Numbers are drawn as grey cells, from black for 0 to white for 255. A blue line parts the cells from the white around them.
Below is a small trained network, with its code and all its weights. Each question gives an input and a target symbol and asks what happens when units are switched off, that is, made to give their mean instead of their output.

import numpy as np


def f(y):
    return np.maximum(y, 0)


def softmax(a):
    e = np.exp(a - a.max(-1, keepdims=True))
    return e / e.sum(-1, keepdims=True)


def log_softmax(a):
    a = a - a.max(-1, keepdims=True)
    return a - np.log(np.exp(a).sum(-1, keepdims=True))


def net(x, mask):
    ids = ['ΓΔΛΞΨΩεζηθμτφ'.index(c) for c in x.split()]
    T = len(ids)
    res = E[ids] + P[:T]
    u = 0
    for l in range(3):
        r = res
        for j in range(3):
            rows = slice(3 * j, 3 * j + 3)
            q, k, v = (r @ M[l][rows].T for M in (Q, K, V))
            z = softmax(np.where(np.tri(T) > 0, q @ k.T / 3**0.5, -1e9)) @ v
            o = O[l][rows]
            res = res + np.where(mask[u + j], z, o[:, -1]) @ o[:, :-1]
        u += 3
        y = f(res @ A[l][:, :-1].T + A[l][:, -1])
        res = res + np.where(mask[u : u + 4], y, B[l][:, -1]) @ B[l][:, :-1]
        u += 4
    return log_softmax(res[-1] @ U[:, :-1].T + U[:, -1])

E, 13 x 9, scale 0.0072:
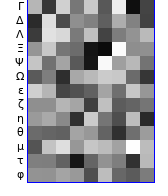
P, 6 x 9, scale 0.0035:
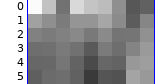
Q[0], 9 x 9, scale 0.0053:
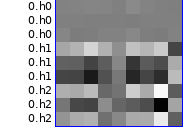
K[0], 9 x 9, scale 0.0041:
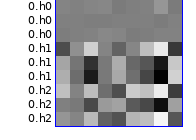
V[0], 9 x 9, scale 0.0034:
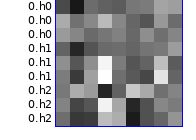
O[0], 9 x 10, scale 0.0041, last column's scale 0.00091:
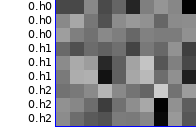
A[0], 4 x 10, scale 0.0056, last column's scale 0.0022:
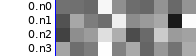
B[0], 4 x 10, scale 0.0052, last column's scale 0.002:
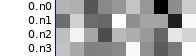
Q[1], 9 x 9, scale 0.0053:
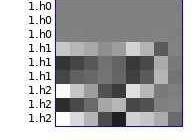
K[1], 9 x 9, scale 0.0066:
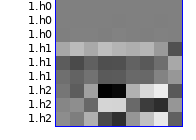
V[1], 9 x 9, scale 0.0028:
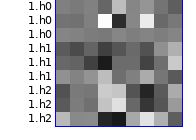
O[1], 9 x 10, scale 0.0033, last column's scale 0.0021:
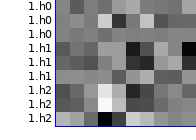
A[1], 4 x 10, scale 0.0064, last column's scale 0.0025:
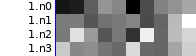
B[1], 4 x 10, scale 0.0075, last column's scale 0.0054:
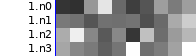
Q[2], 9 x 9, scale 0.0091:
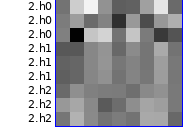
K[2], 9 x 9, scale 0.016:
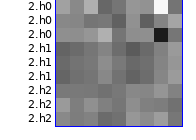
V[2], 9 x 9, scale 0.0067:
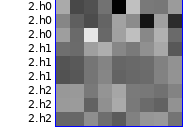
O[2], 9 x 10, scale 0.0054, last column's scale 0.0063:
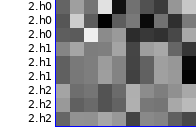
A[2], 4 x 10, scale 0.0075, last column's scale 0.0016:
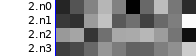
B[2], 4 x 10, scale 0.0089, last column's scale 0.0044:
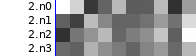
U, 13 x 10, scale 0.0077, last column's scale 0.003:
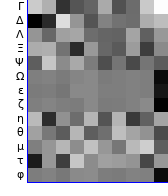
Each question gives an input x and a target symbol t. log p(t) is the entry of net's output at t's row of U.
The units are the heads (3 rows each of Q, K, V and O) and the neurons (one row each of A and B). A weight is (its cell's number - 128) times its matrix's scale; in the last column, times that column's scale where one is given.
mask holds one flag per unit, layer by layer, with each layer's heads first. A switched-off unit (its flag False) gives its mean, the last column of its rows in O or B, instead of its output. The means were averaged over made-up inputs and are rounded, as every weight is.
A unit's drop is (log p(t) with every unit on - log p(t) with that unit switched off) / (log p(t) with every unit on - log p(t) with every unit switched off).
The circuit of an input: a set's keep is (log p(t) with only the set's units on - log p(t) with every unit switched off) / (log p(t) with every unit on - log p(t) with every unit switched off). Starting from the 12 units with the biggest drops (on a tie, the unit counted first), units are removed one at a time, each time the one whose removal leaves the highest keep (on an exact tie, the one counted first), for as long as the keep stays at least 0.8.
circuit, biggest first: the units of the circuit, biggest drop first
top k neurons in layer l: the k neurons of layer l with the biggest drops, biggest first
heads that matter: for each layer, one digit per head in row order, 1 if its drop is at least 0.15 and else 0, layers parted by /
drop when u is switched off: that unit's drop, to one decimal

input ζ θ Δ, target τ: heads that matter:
000 / 000 / 100
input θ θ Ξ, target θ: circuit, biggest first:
[2.h0; 1.n2; 2.n2; 1.h2]
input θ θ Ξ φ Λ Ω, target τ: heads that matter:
000 / 000 / 100
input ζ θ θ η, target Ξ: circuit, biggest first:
[2.h0; 0.n1]
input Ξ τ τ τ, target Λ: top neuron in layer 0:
[0.n3]
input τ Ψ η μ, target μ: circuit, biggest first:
[0.n2; 2.h0; 1.n2; 0.h2]
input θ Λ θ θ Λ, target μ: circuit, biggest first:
[2.h0; 1.n2; 0.n2]
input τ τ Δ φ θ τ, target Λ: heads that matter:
110 / 011 / 010
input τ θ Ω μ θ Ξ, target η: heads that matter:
000 / 000 / 100
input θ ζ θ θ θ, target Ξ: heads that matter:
011 / 011 / 010
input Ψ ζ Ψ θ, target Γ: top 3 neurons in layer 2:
[2.n2; 2.n1; 2.n3]
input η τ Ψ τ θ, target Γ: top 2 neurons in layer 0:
[0.n2; 0.n0]
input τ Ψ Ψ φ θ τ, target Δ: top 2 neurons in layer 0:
[0.n2; 0.n3]
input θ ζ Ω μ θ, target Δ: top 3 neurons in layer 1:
[1.n0; 1.n2; 1.n3]
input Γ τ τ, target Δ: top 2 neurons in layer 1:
[1.n0; 1.n2]
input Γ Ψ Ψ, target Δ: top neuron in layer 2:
[2.n1]
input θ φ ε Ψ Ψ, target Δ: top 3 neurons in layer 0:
[0.n0; 0.n1; 0.n2]
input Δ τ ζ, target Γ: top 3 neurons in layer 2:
[2.n2; 2.n1; 2.n3]
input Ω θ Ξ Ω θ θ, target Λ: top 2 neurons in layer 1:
[1.n0; 1.n3]
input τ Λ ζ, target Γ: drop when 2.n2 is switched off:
0.2
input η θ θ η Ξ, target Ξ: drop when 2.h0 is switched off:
0.7
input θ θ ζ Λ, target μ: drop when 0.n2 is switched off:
0.2
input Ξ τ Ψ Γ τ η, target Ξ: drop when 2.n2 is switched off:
0.0
